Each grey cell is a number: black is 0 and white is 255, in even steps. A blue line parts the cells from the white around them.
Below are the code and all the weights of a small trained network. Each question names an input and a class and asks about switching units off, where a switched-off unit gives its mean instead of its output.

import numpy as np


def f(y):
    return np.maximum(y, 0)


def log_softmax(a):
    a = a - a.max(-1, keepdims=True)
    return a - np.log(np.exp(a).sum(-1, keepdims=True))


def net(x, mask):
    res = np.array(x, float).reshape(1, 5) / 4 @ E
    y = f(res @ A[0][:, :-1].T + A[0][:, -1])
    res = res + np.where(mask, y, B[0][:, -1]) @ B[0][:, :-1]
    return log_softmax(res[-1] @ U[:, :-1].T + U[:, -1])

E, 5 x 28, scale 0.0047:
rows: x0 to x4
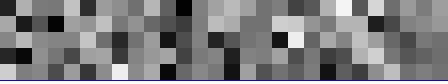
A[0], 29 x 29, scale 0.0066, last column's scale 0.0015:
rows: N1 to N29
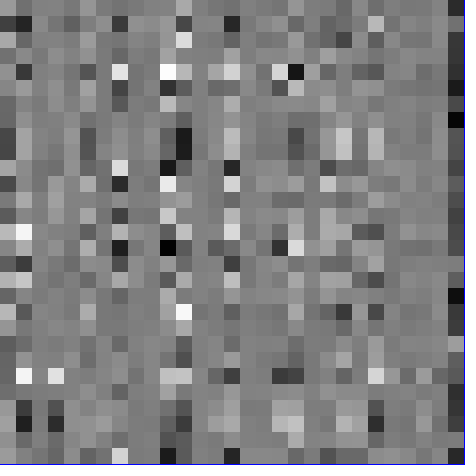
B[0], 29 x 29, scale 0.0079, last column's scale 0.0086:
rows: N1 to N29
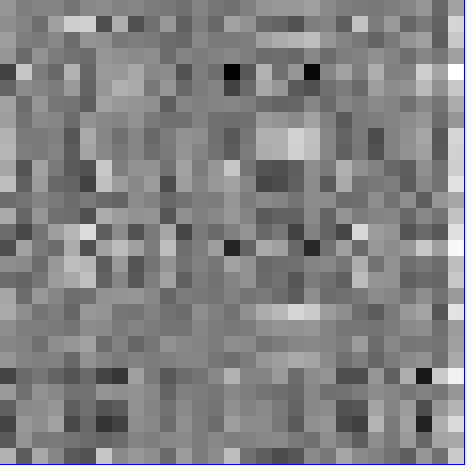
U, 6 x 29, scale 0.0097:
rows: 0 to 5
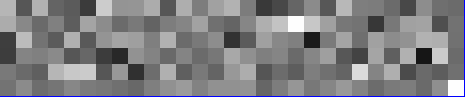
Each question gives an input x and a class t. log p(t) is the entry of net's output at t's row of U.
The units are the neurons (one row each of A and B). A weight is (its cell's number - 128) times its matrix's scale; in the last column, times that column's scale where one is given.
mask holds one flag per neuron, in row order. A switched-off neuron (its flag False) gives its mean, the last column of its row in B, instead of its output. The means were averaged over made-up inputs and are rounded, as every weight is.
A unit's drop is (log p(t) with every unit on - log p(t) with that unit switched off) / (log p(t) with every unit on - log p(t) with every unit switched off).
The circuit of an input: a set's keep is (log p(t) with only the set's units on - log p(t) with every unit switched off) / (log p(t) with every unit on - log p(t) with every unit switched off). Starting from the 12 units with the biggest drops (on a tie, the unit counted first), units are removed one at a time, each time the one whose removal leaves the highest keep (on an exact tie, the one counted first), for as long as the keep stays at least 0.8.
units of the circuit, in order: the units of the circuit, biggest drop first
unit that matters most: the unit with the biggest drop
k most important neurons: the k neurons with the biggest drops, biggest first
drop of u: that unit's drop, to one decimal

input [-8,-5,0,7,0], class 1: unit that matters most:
N20
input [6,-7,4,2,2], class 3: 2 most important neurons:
N24; N20
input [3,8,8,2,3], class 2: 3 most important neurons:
N16; N24; N6
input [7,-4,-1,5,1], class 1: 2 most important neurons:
N9; N10
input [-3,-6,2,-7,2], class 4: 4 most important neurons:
N15; N27; N18; N26
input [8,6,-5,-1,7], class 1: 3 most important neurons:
N9; N10; N12
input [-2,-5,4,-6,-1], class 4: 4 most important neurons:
N15; N5; N27; N18
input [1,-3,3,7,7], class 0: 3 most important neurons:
N29; N11; N15
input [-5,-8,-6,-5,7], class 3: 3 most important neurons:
N24; N12; N13
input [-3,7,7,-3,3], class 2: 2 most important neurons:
N16; N24
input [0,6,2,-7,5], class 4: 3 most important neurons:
N15; N18; N24
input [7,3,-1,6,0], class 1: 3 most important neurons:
N9; N10; N15
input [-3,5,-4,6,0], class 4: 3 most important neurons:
N2; N24; N17
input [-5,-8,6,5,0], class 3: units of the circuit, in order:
N24
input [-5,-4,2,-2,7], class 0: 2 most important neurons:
N11; N29
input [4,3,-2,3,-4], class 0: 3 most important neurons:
N12; N20; N24
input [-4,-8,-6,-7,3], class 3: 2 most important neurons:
N24; N16
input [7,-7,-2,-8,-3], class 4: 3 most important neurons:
N15; N18; N20
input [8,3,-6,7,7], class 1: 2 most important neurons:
N9; N10
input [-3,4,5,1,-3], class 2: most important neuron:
N16
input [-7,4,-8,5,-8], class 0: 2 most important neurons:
N12; N16
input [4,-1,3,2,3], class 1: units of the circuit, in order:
N9; N10
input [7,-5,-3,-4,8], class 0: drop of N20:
0.1
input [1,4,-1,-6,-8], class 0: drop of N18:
0.0
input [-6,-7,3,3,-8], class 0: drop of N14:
0.1
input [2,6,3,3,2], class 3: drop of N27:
0.3
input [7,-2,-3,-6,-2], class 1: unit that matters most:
N9
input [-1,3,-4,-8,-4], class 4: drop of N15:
0.3
